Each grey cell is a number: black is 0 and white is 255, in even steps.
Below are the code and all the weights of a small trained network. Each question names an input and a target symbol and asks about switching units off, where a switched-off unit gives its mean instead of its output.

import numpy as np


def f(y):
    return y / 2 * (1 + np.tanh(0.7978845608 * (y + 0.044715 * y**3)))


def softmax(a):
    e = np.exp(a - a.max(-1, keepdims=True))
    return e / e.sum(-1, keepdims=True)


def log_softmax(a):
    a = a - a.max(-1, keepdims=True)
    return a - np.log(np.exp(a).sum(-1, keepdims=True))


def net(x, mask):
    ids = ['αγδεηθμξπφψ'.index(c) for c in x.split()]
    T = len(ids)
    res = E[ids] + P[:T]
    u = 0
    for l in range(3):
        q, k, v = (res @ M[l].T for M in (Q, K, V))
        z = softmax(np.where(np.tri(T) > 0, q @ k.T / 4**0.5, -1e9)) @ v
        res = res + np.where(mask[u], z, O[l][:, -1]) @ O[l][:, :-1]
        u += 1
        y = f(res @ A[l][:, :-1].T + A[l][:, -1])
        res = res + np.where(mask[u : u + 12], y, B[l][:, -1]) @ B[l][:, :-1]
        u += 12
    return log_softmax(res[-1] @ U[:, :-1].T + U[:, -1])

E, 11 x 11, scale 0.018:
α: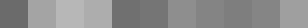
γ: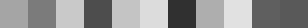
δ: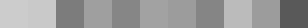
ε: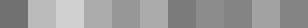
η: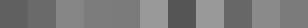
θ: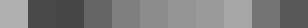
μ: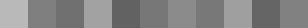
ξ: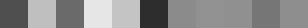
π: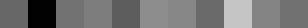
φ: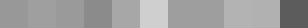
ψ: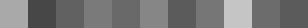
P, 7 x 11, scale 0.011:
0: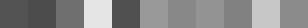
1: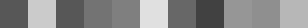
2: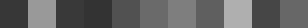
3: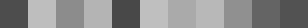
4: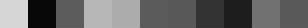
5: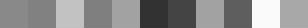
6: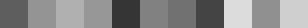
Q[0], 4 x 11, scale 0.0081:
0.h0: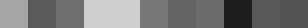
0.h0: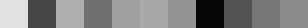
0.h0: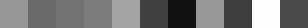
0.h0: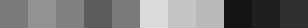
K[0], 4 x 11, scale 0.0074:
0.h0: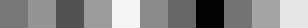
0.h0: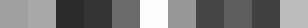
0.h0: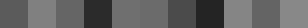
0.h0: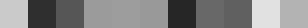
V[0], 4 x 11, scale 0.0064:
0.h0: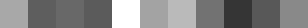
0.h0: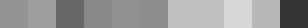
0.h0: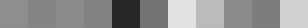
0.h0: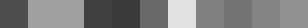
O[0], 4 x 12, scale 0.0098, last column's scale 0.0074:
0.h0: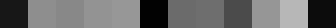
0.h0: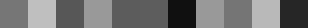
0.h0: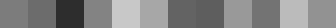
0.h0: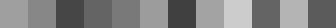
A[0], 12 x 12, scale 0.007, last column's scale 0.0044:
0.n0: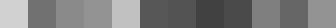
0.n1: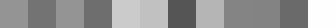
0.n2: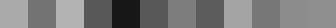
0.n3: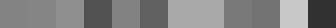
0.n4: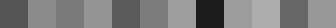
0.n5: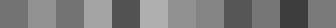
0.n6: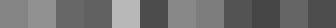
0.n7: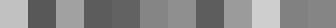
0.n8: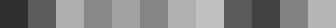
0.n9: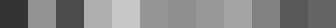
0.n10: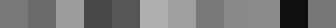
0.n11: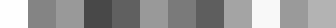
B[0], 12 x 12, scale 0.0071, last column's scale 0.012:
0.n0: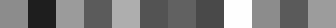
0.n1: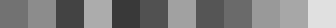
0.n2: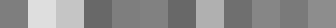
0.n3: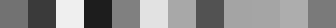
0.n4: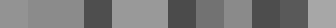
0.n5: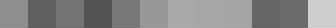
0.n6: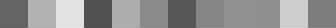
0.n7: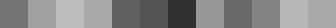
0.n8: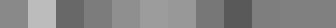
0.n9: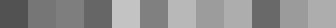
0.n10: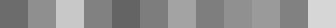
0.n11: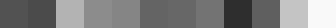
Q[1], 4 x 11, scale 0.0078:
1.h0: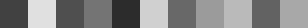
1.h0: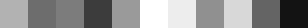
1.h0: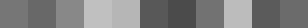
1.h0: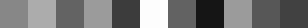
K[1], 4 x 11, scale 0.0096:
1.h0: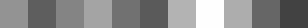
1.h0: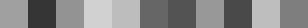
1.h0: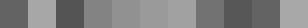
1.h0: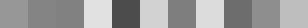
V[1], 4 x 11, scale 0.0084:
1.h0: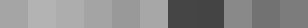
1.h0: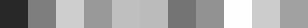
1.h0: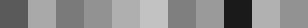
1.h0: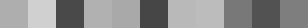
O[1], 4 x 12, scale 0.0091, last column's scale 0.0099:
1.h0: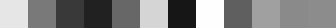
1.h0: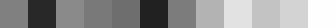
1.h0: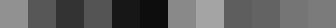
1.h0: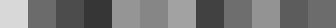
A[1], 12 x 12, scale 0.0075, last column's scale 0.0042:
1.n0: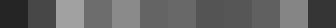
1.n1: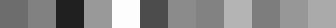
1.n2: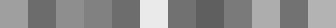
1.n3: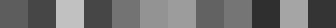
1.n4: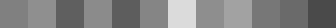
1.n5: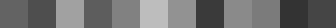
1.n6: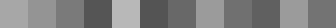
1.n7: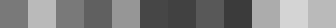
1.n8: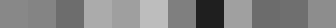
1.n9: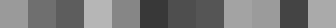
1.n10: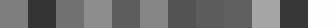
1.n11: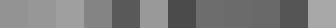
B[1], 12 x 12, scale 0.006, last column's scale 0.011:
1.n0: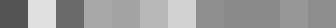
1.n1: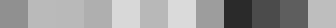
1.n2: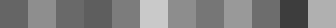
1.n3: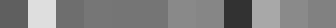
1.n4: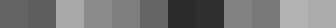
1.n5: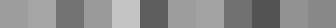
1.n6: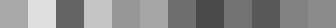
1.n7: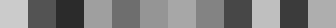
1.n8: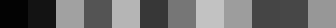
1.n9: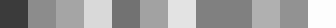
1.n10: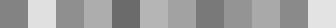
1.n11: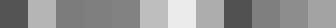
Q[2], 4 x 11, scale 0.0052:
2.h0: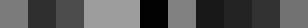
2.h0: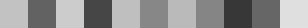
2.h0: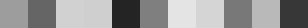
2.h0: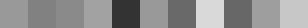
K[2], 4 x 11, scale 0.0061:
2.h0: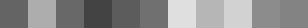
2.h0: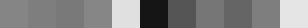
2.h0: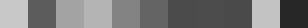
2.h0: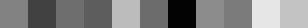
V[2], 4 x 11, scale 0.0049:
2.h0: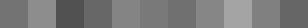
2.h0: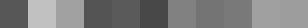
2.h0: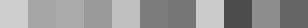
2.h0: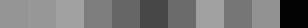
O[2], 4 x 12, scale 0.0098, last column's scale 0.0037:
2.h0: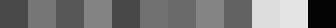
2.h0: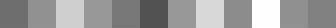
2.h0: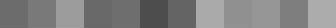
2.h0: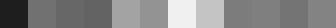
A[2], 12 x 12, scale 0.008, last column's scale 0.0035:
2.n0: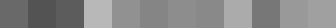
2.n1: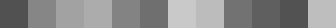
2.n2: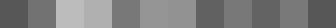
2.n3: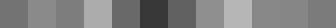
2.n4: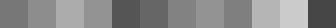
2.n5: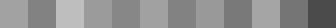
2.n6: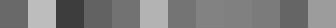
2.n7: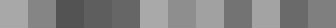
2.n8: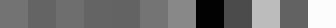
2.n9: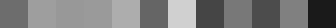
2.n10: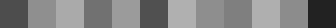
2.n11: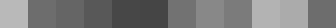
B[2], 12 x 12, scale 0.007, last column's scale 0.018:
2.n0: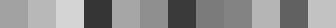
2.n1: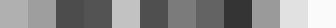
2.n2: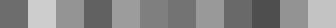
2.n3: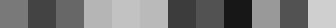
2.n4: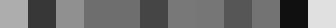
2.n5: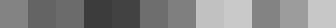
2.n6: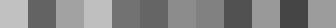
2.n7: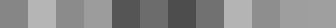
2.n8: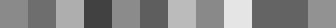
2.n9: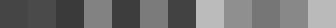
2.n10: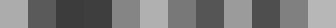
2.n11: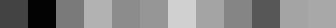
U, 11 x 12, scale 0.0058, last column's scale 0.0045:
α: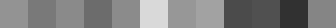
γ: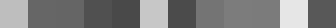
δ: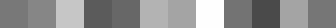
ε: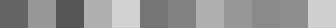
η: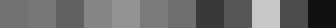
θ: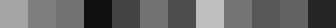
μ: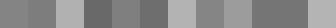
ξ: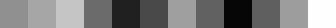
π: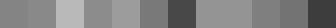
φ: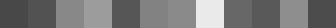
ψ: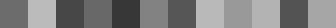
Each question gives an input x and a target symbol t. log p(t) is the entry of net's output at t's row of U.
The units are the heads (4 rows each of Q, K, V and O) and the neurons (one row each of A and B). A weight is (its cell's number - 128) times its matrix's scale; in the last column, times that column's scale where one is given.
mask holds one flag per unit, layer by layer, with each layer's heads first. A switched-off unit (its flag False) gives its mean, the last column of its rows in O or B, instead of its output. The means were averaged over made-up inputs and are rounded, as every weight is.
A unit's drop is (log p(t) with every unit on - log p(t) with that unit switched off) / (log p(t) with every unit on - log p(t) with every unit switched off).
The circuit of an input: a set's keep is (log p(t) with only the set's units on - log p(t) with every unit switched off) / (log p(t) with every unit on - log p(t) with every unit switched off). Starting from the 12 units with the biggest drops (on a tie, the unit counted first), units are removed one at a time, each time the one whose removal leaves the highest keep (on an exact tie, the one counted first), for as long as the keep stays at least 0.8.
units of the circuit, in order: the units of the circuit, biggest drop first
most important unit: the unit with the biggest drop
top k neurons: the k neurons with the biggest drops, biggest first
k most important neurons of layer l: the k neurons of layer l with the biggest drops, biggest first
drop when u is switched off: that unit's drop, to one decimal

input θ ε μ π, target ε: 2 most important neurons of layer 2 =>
(2.n1, 2.n4)
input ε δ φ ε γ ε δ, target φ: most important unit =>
2.n11
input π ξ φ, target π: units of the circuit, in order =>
(1.h0, 2.h0, 2.n0)
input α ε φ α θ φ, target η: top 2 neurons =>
(0.n1, 2.n3)
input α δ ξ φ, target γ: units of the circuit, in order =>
(0.h0, 2.h0)
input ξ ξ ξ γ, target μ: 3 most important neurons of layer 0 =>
(0.n9, 0.n1, 0.n11)
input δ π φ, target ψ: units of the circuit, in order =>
(0.h0, 1.h0, 2.n7)
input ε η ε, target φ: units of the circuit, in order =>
(1.h0, 2.n11)
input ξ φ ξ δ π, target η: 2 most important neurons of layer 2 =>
(2.n3, 2.n4)
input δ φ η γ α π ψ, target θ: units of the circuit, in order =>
(0.h0, 2.n4, 1.h0)
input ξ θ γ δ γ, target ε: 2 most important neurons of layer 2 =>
(2.n1, 2.n4)
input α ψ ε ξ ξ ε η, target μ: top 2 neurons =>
(0.n9, 2.n8)
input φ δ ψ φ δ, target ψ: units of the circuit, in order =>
(1.h0, 1.n10, 0.h0, 2.n7)
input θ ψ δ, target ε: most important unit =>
1.h0
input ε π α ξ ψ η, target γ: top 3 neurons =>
(0.n1, 2.n4, 0.n11)
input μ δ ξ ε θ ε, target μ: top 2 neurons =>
(0.n11, 2.n8)
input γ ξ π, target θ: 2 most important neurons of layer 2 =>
(2.n10, 2.n4)
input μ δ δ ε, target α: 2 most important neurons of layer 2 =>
(2.n6, 2.n5)
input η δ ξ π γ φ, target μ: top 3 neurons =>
(0.n11, 2.n8, 0.n9)
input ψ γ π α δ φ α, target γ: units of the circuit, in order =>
(0.h0)
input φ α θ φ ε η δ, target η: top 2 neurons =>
(2.n3, 0.n9)
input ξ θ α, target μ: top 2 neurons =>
(2.n8, 0.n9)
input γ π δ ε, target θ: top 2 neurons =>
(2.n10, 2.n4)
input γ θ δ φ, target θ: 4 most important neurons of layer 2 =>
(2.n10, 2.n4, 2.n5, 2.n1)
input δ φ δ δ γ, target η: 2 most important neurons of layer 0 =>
(0.n0, 0.n1)
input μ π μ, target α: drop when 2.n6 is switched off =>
0.1
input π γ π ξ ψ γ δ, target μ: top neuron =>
(0.n9)
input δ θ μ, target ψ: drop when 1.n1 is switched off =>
0.1
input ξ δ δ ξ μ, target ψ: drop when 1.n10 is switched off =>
0.2
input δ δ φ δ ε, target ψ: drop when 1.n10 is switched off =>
0.1
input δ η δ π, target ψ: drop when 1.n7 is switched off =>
0.0
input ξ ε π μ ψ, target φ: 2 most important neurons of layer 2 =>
(2.n11, 2.n1)
